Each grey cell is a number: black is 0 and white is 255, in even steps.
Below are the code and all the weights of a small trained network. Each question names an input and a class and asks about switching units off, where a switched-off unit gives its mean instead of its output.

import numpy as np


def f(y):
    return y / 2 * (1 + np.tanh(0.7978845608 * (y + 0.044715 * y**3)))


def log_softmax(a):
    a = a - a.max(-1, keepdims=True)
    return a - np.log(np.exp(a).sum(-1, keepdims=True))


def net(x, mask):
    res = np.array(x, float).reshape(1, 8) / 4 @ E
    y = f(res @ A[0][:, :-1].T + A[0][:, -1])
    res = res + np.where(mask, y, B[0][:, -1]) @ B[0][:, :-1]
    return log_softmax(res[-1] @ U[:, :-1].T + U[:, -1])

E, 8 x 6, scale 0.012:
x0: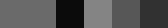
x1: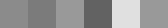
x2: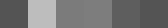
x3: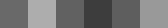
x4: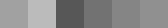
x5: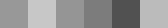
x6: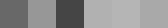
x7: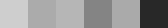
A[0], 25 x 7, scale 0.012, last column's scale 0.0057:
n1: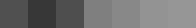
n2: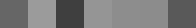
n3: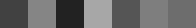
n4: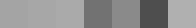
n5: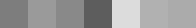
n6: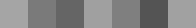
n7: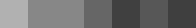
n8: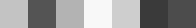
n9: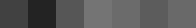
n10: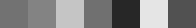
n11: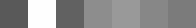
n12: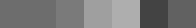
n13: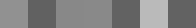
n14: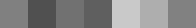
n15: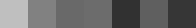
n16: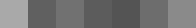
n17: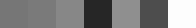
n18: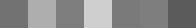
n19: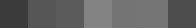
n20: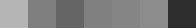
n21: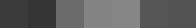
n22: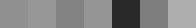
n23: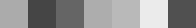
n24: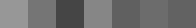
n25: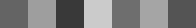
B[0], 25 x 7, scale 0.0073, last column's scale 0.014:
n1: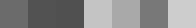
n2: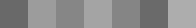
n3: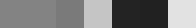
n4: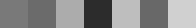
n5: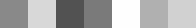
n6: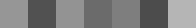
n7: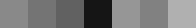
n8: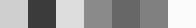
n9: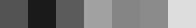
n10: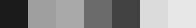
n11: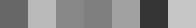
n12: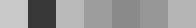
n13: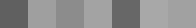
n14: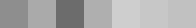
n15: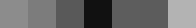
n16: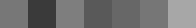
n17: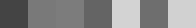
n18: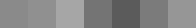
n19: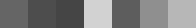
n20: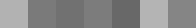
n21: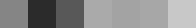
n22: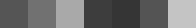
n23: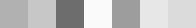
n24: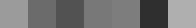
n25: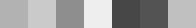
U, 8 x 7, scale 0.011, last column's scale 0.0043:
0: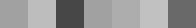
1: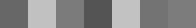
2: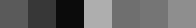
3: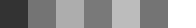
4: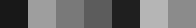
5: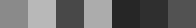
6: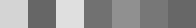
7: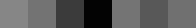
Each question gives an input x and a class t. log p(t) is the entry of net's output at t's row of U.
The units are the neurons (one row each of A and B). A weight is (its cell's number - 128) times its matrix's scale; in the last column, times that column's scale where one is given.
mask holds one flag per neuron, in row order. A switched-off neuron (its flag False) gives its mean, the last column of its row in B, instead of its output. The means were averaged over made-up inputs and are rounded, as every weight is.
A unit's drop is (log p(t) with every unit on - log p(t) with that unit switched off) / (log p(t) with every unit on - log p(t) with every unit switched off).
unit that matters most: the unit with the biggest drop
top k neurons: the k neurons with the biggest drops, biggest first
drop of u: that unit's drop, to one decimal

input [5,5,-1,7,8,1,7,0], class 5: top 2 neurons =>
[n3; n25]
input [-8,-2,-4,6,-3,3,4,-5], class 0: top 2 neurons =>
[n23; n5]
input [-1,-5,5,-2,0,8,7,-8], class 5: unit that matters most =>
n25
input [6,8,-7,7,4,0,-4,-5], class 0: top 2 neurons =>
[n14; n5]
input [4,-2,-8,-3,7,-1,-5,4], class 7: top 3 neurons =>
[n15; n23; n7]
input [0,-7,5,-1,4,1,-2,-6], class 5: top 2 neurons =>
[n3; n25]
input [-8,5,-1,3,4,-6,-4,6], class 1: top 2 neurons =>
[n5; n17]
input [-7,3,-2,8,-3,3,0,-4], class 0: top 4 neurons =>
[n5; n23; n14; n22]
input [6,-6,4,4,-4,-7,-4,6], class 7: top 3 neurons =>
[n15; n7; n23]
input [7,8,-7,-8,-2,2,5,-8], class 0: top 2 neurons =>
[n23; n14]
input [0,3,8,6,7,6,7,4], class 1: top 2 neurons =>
[n5; n11]
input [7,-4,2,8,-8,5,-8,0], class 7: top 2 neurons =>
[n15; n7]
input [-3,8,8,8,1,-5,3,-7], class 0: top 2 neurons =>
[n5; n14]
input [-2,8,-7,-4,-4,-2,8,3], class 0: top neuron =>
[n23]
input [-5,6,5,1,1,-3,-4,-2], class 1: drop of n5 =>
0.2
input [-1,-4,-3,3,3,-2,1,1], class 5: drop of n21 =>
0.3
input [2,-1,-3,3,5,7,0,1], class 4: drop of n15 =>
-0.1
